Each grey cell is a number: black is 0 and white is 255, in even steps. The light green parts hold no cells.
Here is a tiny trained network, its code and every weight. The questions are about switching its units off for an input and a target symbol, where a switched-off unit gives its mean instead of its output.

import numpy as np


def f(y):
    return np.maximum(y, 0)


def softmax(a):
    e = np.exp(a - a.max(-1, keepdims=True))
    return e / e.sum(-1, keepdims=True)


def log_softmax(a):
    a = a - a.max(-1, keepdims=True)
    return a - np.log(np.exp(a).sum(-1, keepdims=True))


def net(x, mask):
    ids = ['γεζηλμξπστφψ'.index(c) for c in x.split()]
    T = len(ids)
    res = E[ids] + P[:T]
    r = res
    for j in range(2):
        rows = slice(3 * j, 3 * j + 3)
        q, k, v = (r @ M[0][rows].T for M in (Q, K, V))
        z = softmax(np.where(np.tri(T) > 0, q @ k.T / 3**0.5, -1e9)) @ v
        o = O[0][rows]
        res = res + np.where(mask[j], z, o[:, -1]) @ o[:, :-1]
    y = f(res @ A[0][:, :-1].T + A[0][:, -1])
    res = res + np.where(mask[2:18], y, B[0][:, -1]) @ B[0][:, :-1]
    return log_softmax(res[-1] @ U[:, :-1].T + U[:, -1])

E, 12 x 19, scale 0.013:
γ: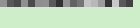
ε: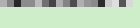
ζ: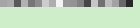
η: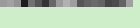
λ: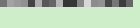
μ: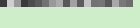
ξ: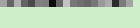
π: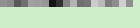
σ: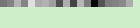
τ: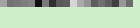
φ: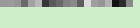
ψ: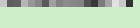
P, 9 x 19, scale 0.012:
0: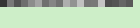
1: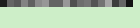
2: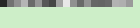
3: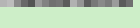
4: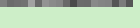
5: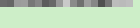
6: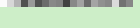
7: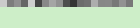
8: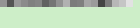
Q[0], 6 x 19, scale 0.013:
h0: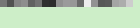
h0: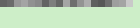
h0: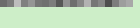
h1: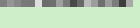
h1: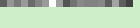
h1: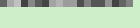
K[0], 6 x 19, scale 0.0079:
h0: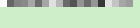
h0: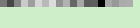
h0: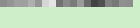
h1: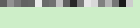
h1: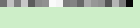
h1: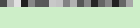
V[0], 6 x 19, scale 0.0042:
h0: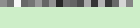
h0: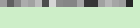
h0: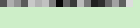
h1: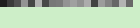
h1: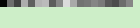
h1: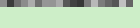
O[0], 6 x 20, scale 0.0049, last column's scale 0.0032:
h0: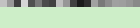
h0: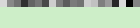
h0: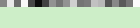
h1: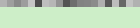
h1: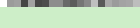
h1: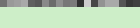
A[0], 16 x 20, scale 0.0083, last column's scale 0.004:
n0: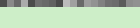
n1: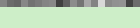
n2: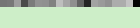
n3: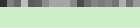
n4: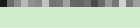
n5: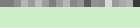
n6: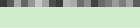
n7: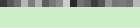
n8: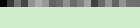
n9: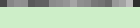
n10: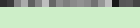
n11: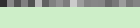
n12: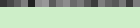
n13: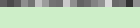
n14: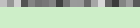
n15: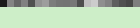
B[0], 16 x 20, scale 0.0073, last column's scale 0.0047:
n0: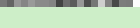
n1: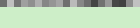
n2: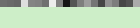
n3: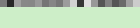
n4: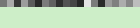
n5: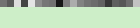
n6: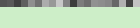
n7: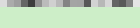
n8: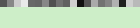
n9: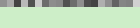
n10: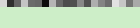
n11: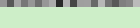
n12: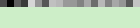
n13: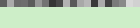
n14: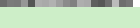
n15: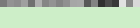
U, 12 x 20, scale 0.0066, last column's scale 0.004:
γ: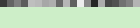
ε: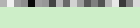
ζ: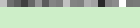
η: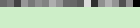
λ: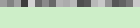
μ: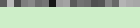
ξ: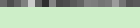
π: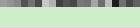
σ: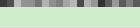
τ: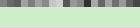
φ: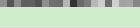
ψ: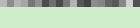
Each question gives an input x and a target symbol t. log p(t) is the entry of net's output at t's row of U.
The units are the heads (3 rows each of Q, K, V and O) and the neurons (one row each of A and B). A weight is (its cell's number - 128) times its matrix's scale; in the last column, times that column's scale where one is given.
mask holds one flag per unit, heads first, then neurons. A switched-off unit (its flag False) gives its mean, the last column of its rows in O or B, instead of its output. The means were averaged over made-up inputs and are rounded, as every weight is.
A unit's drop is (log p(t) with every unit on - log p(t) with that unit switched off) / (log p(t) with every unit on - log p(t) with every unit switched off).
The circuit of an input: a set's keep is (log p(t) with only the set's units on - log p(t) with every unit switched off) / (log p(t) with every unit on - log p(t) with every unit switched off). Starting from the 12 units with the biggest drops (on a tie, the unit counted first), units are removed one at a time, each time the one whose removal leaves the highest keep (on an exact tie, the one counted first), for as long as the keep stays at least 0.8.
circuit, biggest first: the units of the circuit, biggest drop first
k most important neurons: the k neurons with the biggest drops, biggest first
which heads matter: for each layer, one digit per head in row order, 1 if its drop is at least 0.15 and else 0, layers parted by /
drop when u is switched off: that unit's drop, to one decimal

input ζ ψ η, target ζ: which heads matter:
11
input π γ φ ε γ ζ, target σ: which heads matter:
00
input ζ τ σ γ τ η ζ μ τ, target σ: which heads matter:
10
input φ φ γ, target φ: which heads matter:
11
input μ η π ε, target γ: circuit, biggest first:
h1, h0, n11
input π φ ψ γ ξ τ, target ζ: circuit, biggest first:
h0
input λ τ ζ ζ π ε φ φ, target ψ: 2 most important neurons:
n8, n10
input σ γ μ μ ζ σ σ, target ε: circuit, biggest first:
h0, n14
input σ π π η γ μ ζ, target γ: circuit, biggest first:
h1, n13, n11
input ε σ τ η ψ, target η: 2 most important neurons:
n4, n12
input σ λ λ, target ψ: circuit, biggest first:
h0, n0, n15
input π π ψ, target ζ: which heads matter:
10
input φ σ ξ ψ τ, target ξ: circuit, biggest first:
h1, n10, n12, n7
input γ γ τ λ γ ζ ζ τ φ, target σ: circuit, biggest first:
n8, h0
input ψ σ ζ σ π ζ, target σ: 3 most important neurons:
n5, n3, n2
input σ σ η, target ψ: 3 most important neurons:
n0, n9, n3
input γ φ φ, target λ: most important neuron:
n7
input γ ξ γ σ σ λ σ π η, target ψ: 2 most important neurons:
n0, n9
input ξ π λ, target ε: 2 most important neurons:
n7, n12
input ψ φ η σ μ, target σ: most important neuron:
n8
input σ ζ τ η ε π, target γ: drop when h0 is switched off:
0.6
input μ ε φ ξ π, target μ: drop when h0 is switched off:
0.2
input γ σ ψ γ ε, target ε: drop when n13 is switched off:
0.0
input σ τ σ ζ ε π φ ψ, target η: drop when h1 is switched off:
1.2
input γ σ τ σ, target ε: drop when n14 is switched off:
0.1
